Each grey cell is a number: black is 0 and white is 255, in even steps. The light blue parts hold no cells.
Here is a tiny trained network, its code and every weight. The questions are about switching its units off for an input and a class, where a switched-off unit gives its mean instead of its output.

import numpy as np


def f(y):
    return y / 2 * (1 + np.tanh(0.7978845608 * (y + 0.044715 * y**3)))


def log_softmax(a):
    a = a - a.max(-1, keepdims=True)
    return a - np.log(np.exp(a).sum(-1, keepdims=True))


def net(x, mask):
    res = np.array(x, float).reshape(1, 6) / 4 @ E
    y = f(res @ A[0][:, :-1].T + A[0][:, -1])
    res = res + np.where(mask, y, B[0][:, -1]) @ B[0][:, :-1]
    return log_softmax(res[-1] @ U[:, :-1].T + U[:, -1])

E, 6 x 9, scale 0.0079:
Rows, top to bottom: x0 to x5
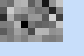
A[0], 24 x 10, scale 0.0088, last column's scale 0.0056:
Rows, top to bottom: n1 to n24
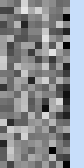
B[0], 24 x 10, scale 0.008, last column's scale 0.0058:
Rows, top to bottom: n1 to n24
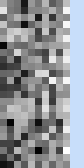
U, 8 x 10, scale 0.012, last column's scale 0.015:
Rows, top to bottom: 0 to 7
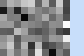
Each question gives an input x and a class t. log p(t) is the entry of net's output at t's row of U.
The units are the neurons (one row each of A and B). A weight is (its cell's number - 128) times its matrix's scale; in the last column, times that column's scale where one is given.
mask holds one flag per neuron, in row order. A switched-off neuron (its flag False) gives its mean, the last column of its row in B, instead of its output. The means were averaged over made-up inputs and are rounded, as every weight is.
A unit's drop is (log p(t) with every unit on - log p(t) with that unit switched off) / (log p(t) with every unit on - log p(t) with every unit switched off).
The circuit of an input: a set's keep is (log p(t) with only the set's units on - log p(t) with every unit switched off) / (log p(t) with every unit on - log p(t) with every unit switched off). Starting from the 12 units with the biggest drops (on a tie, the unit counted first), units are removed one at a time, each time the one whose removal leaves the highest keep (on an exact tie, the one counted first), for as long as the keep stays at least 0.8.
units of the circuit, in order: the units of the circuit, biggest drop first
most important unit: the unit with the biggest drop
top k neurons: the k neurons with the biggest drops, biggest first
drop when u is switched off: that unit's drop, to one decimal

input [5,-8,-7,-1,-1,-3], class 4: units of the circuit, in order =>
n18
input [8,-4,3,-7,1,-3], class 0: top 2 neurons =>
n16; n15
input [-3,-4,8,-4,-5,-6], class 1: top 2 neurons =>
n23; n13
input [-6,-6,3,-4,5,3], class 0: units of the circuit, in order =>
n17; n5
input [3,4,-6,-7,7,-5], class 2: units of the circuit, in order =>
n2; n1
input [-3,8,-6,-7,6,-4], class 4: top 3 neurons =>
n22; n19; n4
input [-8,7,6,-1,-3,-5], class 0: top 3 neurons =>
n17; n5; n6
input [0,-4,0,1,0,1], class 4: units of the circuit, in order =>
n18; n12
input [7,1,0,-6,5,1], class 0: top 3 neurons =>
n16; n15; n4
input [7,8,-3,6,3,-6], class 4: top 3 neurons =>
n22; n19; n6
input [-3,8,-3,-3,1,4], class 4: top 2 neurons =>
n22; n19
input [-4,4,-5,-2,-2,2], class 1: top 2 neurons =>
n9; n10
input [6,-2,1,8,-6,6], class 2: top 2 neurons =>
n4; n6
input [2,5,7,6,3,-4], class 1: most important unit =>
n21
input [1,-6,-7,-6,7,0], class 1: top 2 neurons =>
n12; n10
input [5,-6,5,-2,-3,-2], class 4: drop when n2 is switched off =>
0.1
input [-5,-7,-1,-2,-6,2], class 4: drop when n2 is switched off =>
0.1
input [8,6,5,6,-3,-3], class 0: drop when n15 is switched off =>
0.2
